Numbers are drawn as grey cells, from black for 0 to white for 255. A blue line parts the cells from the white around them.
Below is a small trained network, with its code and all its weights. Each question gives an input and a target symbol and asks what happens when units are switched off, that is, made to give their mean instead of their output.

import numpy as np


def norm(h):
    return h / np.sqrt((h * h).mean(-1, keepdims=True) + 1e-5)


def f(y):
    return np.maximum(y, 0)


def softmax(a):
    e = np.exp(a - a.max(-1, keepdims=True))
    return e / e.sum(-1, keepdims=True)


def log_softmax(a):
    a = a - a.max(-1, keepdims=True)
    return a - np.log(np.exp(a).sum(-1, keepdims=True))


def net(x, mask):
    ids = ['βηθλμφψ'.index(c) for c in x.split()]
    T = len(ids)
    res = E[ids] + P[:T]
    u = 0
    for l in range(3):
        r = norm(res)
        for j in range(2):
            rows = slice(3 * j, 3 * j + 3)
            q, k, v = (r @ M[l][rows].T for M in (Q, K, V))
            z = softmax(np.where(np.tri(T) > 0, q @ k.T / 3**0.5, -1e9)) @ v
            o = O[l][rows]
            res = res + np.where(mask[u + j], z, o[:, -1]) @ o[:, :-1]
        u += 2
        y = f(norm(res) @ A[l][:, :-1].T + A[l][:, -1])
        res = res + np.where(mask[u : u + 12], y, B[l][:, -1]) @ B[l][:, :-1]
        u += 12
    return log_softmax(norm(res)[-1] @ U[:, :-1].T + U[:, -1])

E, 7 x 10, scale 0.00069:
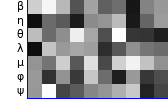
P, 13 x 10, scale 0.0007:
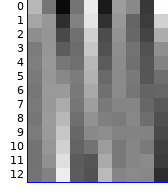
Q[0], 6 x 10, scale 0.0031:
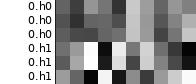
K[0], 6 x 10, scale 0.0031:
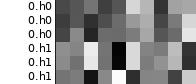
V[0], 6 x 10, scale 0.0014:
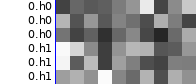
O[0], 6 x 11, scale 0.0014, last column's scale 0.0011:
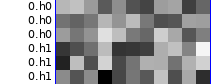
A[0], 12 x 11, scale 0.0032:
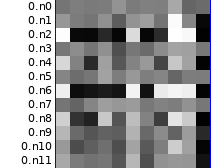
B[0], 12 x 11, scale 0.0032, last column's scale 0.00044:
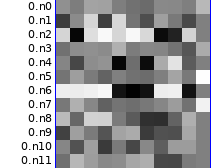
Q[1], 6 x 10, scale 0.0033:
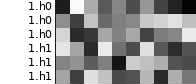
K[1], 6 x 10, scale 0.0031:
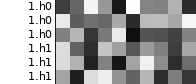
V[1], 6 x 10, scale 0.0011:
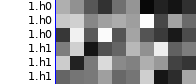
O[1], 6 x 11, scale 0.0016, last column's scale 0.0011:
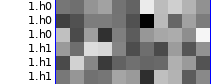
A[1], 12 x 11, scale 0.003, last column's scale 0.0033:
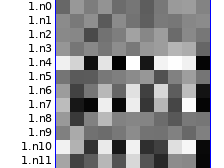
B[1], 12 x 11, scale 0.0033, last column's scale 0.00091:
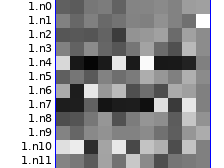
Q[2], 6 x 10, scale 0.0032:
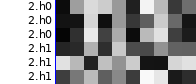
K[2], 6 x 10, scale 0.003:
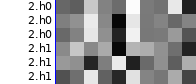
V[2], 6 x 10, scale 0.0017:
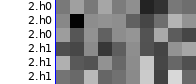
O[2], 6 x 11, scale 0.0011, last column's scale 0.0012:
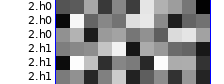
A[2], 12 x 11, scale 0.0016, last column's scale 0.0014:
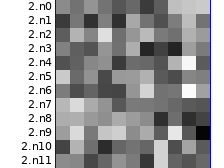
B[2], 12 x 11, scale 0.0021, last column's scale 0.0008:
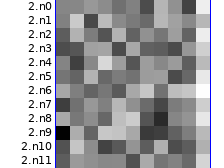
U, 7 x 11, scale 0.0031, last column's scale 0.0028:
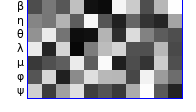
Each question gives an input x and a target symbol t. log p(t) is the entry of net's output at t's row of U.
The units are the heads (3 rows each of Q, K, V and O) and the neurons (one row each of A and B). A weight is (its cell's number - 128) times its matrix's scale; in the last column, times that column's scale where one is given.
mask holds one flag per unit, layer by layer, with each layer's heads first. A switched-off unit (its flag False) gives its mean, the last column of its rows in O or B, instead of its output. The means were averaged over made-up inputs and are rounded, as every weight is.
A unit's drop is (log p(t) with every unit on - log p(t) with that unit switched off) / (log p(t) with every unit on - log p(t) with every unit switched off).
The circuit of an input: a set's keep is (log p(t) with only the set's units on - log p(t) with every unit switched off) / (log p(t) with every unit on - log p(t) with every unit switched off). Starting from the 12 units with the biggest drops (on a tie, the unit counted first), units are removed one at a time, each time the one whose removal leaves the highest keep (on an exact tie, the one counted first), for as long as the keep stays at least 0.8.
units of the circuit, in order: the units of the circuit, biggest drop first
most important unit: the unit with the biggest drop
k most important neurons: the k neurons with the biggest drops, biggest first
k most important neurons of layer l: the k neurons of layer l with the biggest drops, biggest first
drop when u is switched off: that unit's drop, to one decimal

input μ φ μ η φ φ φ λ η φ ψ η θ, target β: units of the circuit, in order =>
[1.n8, 2.h1]
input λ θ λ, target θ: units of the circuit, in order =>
[2.n10, 0.h1, 2.h1]
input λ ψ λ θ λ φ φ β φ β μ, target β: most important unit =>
1.n3
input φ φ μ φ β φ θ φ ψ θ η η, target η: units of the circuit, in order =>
[0.h0, 2.h1, 2.n6]
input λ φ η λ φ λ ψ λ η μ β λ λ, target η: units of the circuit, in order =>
[2.h1, 0.h1]
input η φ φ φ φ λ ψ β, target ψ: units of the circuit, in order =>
[0.h1, 2.n0, 2.n4]
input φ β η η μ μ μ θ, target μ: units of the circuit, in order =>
[1.h0, 1.n8]
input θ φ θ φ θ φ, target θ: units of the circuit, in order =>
[2.n10, 2.h1]
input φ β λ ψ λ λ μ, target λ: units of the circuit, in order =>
[1.n3, 0.h1]
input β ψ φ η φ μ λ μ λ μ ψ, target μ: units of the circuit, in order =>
[2.n3, 1.n9, 1.h0]
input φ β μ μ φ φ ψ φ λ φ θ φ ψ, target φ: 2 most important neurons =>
[1.n1, 2.n2]
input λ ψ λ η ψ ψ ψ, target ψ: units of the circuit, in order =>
[2.h0, 0.h1]
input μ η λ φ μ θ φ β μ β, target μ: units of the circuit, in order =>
[1.h0, 2.n3, 1.n9]
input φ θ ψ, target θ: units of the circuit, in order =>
[2.h1, 0.h1]
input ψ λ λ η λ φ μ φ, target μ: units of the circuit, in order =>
[2.n3, 2.h0]
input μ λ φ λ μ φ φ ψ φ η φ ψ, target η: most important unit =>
1.h1
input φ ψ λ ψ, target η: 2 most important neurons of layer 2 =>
[2.n7, 2.n6]
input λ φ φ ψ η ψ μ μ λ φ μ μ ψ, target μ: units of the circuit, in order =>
[1.h0, 2.n3, 1.n9]
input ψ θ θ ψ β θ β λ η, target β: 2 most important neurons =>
[1.n5, 2.n8]
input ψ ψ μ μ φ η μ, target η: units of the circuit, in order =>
[1.h0]
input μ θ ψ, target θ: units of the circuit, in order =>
[2.h1, 1.h0]
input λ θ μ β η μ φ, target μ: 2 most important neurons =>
[1.n8, 2.n3]
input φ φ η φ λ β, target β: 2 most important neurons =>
[1.n0, 2.n8]
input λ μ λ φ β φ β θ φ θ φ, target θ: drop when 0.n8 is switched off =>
0.0
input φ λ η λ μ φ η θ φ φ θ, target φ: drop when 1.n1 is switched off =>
0.1
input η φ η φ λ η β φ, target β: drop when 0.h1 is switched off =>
0.3
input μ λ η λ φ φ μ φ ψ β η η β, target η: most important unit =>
0.n3
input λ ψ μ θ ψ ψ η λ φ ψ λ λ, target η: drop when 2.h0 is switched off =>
0.1
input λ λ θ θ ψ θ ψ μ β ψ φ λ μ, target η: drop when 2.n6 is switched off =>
0.4
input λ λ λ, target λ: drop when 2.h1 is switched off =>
0.2
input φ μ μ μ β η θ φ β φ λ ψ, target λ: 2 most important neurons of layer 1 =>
[1.n9, 1.n1]
